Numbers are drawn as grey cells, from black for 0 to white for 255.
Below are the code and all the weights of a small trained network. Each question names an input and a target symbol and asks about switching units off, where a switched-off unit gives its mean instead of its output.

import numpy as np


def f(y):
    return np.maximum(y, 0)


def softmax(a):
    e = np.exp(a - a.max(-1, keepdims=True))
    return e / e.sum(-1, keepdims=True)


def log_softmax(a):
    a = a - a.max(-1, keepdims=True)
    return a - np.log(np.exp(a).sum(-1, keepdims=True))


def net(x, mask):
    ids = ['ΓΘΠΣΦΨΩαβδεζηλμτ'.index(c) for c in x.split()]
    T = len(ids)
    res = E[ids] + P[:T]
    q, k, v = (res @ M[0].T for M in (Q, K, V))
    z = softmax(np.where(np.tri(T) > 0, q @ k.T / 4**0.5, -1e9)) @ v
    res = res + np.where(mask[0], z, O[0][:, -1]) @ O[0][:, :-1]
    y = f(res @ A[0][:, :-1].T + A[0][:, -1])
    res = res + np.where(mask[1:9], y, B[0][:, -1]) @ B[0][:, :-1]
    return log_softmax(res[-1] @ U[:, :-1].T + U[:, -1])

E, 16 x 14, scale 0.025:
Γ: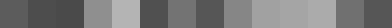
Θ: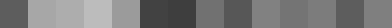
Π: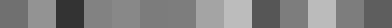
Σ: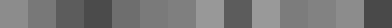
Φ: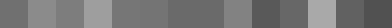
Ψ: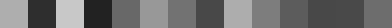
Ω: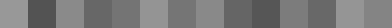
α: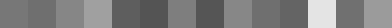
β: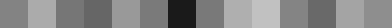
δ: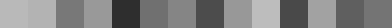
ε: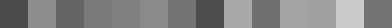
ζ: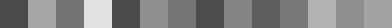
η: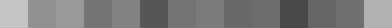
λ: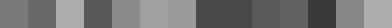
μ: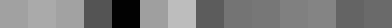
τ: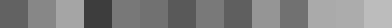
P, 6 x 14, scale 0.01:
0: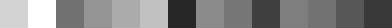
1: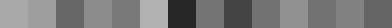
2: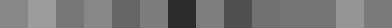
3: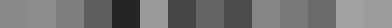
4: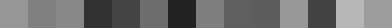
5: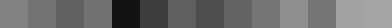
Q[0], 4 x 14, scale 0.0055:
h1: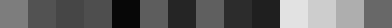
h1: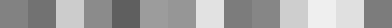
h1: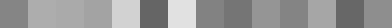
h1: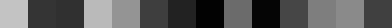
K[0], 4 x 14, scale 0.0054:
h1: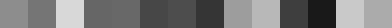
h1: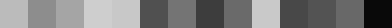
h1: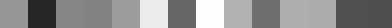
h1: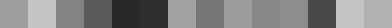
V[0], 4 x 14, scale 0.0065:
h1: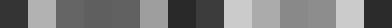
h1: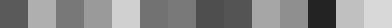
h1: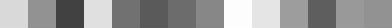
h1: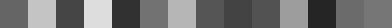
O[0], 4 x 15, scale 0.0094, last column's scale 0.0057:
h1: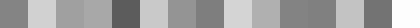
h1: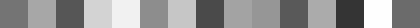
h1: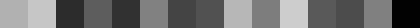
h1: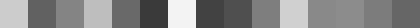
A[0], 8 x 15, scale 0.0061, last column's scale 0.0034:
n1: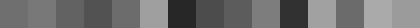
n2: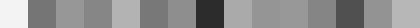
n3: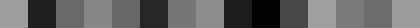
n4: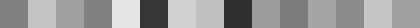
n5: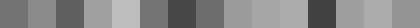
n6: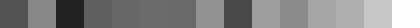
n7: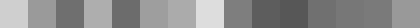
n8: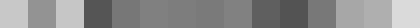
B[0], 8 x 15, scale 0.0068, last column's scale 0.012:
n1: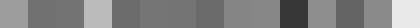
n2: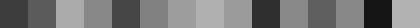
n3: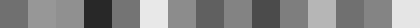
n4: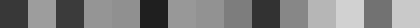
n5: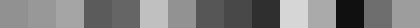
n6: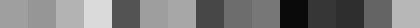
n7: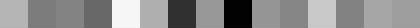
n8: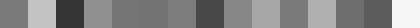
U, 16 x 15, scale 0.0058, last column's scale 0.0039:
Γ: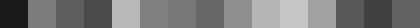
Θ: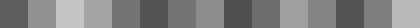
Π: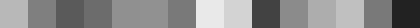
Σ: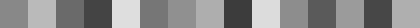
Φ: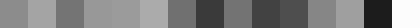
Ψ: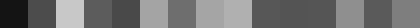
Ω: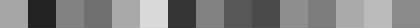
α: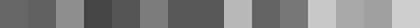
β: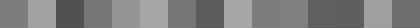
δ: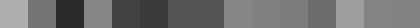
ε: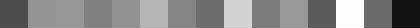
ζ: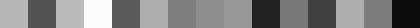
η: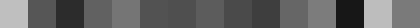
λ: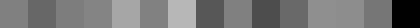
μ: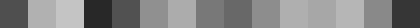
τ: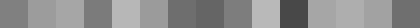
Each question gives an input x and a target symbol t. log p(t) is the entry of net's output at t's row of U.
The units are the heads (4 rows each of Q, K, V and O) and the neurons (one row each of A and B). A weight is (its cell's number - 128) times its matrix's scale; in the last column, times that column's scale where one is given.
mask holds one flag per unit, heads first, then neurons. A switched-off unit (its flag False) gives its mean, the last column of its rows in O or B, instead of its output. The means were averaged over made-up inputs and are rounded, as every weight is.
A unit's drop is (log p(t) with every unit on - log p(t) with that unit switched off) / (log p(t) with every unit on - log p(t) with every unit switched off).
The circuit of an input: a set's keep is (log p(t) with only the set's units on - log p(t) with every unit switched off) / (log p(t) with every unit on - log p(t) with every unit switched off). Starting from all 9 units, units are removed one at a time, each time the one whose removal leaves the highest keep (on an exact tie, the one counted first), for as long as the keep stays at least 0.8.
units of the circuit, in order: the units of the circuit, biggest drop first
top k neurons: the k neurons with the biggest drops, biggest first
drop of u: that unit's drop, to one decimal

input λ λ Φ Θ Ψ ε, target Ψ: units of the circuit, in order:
h1, n8
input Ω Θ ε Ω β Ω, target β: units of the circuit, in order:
h1
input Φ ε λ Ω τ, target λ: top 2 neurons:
n4, n6
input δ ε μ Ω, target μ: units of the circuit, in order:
h1, n1, n3
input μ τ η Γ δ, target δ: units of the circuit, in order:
h1, n3
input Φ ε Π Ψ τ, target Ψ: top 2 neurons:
n6, n7
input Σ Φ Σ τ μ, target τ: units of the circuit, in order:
h1, n2, n7
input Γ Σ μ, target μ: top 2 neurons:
n1, n6
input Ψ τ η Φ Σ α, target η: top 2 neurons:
n6, n1
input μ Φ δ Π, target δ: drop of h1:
0.9
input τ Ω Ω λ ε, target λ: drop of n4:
0.1
